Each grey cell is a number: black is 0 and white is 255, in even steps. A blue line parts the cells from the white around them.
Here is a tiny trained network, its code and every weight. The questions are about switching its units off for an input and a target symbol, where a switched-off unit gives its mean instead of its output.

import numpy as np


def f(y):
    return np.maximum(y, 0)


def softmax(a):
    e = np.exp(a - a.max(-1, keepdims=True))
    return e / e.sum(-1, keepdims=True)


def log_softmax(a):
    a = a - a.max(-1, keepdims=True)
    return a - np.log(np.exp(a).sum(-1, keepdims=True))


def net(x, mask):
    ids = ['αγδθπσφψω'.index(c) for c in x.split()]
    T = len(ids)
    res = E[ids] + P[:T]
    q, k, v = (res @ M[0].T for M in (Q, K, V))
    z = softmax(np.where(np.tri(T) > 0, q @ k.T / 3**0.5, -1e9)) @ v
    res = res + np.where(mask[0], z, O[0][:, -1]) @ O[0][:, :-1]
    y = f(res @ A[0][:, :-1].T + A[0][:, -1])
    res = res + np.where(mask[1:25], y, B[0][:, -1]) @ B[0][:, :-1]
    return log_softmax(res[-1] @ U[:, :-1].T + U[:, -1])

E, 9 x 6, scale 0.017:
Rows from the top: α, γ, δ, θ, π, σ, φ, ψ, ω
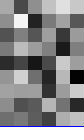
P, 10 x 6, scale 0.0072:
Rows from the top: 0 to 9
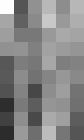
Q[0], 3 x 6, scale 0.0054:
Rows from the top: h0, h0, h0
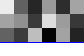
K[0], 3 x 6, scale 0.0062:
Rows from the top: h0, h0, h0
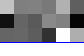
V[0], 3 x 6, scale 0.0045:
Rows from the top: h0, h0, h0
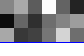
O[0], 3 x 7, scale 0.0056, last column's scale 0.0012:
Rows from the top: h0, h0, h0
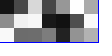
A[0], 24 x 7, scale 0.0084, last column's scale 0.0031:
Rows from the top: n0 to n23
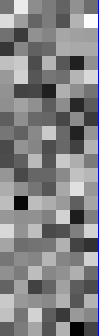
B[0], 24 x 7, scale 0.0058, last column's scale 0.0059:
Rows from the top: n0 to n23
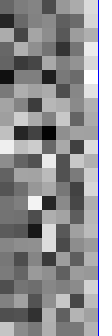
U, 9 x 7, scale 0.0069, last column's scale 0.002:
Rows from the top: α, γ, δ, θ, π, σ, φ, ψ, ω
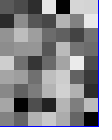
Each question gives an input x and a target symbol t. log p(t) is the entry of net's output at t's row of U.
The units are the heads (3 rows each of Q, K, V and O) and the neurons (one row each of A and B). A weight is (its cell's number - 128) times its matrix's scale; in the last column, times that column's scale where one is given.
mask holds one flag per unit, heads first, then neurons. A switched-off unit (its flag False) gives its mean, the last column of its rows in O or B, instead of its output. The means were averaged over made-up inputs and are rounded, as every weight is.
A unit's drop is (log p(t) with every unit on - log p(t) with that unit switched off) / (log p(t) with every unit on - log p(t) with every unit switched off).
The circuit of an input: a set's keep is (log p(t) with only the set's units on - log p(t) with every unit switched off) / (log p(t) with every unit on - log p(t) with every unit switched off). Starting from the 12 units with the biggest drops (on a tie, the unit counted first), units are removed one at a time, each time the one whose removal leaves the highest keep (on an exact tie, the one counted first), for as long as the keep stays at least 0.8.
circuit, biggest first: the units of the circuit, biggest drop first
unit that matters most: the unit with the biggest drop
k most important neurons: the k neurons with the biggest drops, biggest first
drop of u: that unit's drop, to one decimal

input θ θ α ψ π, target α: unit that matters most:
n11
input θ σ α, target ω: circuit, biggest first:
(n14 n13 n12)
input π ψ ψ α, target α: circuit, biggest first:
(h0 n11)
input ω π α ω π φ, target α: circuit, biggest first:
(n16 n22 n10)
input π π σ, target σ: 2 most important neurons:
(n10 n21)
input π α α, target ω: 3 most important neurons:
(n14 n13 n12)
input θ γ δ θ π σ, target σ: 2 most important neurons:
(n10 n7)
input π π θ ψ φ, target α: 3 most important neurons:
(n16 n22 n10)
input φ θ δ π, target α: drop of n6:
0.2
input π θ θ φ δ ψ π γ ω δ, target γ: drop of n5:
-0.1
